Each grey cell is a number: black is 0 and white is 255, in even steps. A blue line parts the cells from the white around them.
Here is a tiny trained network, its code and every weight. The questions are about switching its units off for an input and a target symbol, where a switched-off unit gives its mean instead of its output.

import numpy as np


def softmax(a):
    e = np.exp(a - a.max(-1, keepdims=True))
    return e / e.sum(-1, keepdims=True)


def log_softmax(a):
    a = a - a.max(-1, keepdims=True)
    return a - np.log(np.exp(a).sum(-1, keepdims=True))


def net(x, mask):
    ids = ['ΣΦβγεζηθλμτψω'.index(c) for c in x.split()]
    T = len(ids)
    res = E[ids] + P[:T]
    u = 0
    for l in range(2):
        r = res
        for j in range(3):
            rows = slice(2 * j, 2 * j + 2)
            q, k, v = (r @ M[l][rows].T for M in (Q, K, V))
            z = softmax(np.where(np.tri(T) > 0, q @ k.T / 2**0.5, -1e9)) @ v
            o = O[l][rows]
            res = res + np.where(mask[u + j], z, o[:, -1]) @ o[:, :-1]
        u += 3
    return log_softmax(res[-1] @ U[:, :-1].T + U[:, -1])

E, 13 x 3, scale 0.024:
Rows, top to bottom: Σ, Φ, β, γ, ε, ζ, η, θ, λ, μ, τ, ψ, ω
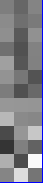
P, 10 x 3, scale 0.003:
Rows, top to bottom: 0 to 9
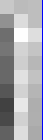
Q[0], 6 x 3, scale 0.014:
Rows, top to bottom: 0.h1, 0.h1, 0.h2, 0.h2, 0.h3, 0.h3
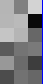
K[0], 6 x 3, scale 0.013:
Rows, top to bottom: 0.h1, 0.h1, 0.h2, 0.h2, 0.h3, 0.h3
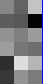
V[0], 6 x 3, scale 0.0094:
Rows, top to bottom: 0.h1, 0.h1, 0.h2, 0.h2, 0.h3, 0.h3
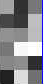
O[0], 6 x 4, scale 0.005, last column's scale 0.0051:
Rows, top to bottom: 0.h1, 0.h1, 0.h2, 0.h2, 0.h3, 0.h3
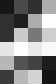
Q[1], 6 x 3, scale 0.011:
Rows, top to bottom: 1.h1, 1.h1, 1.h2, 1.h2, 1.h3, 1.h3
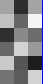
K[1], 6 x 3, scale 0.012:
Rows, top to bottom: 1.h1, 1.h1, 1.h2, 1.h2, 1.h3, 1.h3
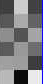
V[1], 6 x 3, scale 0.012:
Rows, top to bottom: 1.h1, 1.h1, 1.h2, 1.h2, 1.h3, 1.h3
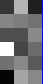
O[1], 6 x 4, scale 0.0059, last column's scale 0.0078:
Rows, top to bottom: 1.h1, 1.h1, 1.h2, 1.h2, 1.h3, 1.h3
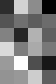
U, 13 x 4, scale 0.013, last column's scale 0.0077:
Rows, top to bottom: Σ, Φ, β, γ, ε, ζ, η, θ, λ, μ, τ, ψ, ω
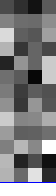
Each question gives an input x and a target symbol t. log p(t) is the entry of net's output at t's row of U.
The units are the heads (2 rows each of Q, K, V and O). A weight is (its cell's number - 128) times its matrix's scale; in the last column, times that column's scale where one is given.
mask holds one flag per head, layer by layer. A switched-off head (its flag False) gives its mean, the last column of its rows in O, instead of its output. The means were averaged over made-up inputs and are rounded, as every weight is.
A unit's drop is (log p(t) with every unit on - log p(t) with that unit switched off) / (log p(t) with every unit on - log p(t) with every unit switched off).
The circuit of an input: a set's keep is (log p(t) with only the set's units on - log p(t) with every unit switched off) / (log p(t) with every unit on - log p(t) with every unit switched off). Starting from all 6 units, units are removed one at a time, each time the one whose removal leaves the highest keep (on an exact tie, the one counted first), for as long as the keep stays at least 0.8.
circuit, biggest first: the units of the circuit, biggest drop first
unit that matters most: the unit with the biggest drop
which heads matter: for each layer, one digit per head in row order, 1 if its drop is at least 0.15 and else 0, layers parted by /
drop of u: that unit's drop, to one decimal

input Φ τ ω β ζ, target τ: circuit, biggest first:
(0.h3, 1.h3)
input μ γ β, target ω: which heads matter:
101 / 001
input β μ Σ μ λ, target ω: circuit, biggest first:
(0.h2, 1.h3)
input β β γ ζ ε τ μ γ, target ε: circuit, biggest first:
(1.h1, 0.h1)
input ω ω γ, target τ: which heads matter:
101 / 010
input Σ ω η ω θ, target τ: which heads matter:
000 / 110
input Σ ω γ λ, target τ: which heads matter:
000 / 110
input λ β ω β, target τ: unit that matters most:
1.h1
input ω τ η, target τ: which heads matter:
101 / 010
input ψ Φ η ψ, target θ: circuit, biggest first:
(0.h1, 1.h3)
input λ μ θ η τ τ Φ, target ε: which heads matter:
001 / 110
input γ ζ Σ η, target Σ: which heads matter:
010 / 100
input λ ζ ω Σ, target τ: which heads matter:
100 / 110
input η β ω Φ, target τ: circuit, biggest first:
(1.h1, 0.h1, 1.h3)
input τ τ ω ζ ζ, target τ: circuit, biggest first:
(1.h3, 1.h1)
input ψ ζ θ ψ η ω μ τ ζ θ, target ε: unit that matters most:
1.h2
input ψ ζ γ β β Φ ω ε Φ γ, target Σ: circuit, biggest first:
(0.h1, 0.h2)
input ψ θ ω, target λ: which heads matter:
100 / 100
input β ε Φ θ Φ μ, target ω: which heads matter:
100 / 001
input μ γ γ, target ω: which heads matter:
101 / 001
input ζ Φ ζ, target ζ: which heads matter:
110 / 101
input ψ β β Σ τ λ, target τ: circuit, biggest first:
(1.h1)
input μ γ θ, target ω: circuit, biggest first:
(1.h3, 0.h3)
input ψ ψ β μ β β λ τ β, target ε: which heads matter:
010 / 100
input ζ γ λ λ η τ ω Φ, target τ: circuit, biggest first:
(1.h1, 1.h3)
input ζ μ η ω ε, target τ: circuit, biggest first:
(1.h1, 0.h1)
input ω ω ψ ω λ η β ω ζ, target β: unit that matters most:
1.h1
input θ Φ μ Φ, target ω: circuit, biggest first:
(1.h3, 0.h3, 0.h2)
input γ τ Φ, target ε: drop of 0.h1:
-0.1
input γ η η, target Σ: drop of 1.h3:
-0.2
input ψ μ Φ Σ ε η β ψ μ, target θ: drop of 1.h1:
0.1
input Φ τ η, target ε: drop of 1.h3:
0.2
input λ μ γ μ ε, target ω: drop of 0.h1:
0.2
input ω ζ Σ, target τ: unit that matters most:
1.h2
